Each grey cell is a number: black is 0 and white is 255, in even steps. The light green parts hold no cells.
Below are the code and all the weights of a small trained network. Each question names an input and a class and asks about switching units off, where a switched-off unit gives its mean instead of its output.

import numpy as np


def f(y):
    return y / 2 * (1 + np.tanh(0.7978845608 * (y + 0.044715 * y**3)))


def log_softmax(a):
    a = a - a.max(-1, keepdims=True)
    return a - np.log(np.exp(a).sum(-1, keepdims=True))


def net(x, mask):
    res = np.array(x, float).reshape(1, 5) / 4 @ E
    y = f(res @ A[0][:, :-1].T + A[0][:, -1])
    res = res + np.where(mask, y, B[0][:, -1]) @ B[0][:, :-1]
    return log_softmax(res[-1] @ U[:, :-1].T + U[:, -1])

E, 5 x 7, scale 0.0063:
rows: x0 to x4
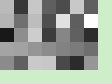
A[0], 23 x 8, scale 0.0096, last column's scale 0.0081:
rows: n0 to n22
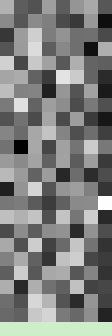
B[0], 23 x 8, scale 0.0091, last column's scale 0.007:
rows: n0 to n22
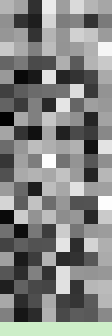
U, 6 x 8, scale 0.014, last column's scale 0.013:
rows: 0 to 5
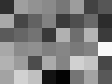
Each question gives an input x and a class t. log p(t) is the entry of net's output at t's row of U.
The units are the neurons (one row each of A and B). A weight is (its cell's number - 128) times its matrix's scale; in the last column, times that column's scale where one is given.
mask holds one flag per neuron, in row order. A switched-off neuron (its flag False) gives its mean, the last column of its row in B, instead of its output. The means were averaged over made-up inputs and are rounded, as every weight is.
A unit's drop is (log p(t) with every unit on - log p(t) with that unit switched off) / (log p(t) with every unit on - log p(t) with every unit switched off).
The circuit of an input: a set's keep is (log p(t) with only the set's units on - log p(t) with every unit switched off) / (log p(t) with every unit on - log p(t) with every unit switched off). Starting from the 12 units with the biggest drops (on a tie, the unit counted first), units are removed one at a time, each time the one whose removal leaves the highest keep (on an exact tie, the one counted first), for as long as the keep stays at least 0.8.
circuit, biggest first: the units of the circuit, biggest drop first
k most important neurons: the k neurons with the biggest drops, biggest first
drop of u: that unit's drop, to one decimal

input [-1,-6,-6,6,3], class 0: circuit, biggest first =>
n12
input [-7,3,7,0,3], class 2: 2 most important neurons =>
n16; n7
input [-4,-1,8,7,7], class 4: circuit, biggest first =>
n2; n3
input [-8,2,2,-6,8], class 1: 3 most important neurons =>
n21; n9; n22
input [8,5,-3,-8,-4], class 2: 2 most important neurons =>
n17; n20
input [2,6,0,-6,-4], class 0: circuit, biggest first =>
n10; n15
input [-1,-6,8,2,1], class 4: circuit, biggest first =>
n3; n2
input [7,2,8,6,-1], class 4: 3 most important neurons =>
n3; n13; n2
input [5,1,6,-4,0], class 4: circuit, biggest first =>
n3; n13
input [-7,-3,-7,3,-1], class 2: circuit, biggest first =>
n7; n19
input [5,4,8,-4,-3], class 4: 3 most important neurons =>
n13; n3; n2
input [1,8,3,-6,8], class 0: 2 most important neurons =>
n10; n15
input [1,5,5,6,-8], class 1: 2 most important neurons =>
n5; n18
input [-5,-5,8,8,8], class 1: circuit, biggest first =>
n21
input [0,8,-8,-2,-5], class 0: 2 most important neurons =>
n15; n10
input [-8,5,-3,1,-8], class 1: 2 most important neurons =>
n5; n18
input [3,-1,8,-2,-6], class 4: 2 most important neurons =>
n3; n13
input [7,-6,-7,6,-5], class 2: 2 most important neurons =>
n20; n4
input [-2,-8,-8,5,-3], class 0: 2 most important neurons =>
n12; n8
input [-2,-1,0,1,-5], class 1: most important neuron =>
n18
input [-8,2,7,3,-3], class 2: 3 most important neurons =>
n7; n19; n16
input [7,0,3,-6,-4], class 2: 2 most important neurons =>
n20; n17
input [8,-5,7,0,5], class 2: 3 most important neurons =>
n20; n17; n4
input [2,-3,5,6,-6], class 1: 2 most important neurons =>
n18; n5
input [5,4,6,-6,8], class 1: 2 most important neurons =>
n21; n22
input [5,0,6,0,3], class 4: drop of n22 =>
0.0
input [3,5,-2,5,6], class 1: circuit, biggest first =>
n21
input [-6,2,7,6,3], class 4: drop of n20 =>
0.1
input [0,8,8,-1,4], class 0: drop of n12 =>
-0.1
